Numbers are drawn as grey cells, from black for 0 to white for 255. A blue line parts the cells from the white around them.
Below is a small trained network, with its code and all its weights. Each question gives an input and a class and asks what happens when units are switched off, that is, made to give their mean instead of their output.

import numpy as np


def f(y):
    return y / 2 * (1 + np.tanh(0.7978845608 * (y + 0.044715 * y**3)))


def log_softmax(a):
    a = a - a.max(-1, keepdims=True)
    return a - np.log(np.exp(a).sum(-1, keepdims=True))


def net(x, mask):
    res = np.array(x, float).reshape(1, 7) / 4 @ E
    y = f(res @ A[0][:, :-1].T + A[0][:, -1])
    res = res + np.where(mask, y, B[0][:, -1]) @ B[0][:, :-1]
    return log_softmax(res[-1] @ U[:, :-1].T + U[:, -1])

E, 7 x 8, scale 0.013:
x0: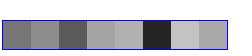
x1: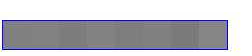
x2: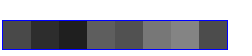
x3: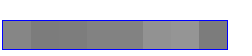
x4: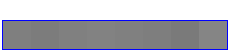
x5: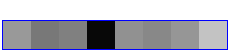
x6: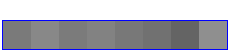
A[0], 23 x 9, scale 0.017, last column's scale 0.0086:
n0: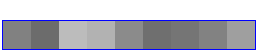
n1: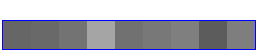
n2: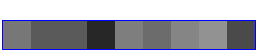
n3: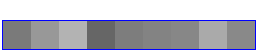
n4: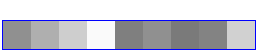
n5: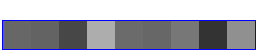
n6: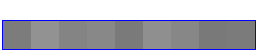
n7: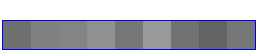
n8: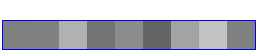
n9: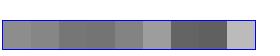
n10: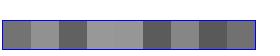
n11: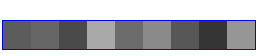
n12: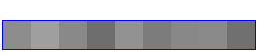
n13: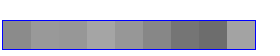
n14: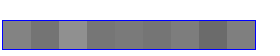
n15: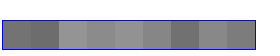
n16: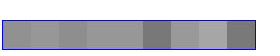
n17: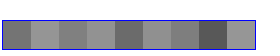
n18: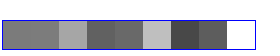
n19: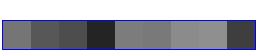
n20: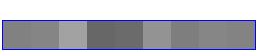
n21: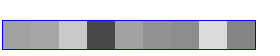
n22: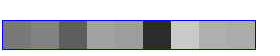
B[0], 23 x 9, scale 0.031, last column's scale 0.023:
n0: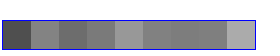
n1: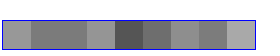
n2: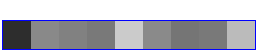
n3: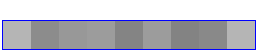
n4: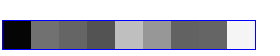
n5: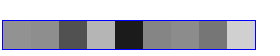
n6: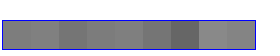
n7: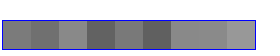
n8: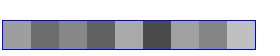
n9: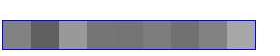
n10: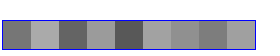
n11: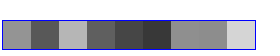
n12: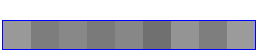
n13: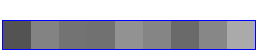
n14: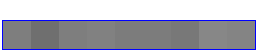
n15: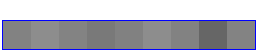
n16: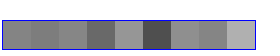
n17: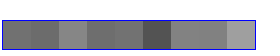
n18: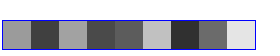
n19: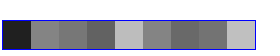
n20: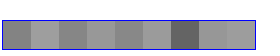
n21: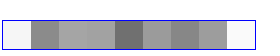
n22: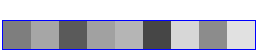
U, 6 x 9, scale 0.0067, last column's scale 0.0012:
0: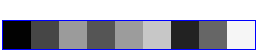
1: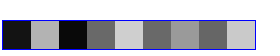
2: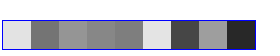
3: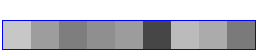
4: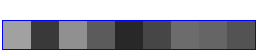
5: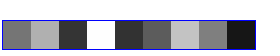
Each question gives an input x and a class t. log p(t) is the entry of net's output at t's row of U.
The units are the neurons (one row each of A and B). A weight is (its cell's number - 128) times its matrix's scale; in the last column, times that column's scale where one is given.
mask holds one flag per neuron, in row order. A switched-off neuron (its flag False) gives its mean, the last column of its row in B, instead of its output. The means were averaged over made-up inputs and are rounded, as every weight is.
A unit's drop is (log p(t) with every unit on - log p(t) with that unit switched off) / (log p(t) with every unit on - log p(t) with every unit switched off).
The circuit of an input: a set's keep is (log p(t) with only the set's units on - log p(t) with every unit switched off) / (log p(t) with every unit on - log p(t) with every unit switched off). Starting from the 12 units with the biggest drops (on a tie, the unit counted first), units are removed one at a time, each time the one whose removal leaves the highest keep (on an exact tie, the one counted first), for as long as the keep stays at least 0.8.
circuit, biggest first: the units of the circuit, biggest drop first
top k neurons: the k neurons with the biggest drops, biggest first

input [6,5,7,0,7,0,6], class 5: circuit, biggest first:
n5
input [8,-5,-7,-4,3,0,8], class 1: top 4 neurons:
n4, n11, n0, n13
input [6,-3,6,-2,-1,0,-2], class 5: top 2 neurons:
n4, n5
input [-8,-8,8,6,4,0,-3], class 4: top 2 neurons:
n11, n4
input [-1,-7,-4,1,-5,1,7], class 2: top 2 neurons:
n21, n19
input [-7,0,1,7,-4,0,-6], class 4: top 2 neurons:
n4, n2
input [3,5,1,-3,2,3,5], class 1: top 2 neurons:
n21, n11
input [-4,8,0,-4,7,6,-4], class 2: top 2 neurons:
n4, n21
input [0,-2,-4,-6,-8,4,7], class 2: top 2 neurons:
n22, n21
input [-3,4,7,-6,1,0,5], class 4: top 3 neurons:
n4, n11, n5
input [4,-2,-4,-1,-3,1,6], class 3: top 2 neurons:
n21, n19
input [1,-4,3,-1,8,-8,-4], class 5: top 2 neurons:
n5, n18
